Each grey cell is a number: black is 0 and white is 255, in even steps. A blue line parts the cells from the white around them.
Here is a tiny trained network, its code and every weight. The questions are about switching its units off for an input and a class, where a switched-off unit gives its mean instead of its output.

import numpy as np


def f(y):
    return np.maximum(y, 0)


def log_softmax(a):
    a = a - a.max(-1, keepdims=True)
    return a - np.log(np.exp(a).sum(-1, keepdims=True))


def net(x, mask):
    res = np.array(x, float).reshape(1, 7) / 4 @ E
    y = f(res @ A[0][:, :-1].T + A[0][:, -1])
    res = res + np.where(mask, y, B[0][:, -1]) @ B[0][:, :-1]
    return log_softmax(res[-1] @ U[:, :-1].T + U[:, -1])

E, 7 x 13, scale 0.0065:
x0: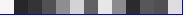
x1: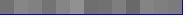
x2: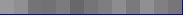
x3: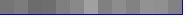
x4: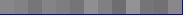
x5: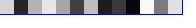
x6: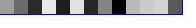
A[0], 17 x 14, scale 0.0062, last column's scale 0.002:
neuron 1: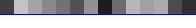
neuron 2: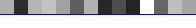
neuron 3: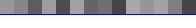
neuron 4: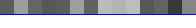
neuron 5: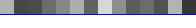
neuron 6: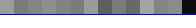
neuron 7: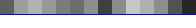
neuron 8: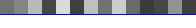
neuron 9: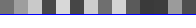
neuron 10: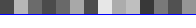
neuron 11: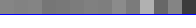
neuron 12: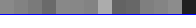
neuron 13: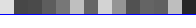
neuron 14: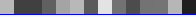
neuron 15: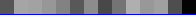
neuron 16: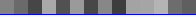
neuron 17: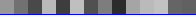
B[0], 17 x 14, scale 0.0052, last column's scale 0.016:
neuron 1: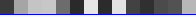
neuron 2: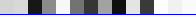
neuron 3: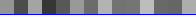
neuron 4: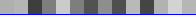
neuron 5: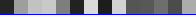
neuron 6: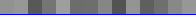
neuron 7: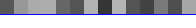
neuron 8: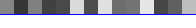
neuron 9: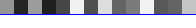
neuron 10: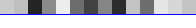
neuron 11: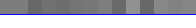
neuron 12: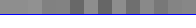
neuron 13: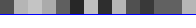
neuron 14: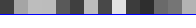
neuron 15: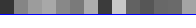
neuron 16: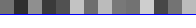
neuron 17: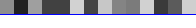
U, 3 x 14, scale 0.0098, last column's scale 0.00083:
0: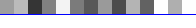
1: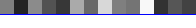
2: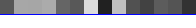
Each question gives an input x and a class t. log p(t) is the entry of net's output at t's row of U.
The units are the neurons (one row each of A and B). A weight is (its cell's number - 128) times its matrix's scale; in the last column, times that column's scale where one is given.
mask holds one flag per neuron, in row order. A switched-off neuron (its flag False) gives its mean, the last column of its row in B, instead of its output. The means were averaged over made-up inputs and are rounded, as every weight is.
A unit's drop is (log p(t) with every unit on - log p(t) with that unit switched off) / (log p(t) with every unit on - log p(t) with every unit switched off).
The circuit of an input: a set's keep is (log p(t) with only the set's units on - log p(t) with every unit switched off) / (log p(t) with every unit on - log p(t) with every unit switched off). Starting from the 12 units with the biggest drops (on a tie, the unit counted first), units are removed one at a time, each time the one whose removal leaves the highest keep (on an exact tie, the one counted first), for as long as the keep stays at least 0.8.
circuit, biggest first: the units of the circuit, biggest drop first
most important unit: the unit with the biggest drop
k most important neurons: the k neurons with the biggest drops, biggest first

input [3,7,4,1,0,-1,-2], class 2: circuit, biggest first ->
[neuron 2; neuron 17]
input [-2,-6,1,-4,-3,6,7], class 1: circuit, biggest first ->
[neuron 17]
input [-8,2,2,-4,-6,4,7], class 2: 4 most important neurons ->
[neuron 1; neuron 7; neuron 9; neuron 15]
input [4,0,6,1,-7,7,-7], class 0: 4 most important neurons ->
[neuron 2; neuron 17; neuron 16; neuron 3]
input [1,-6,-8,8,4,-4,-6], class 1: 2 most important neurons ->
[neuron 2; neuron 9]
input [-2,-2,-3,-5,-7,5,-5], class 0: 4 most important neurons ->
[neuron 2; neuron 17; neuron 16; neuron 3]
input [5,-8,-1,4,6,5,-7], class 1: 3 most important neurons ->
[neuron 9; neuron 8; neuron 10]
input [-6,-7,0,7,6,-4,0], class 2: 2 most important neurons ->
[neuron 2; neuron 1]
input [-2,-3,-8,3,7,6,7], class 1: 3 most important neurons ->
[neuron 17; neuron 16; neuron 10]
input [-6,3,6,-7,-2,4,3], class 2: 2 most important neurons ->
[neuron 1; neuron 10]
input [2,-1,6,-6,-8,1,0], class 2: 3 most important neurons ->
[neuron 2; neuron 10; neuron 4]
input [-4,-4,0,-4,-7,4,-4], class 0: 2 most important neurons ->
[neuron 2; neuron 17]
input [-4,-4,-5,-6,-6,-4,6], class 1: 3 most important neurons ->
[neuron 2; neuron 17; neuron 16]
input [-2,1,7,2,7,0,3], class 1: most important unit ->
neuron 2
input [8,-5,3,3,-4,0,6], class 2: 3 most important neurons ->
[neuron 13; neuron 14; neuron 5]
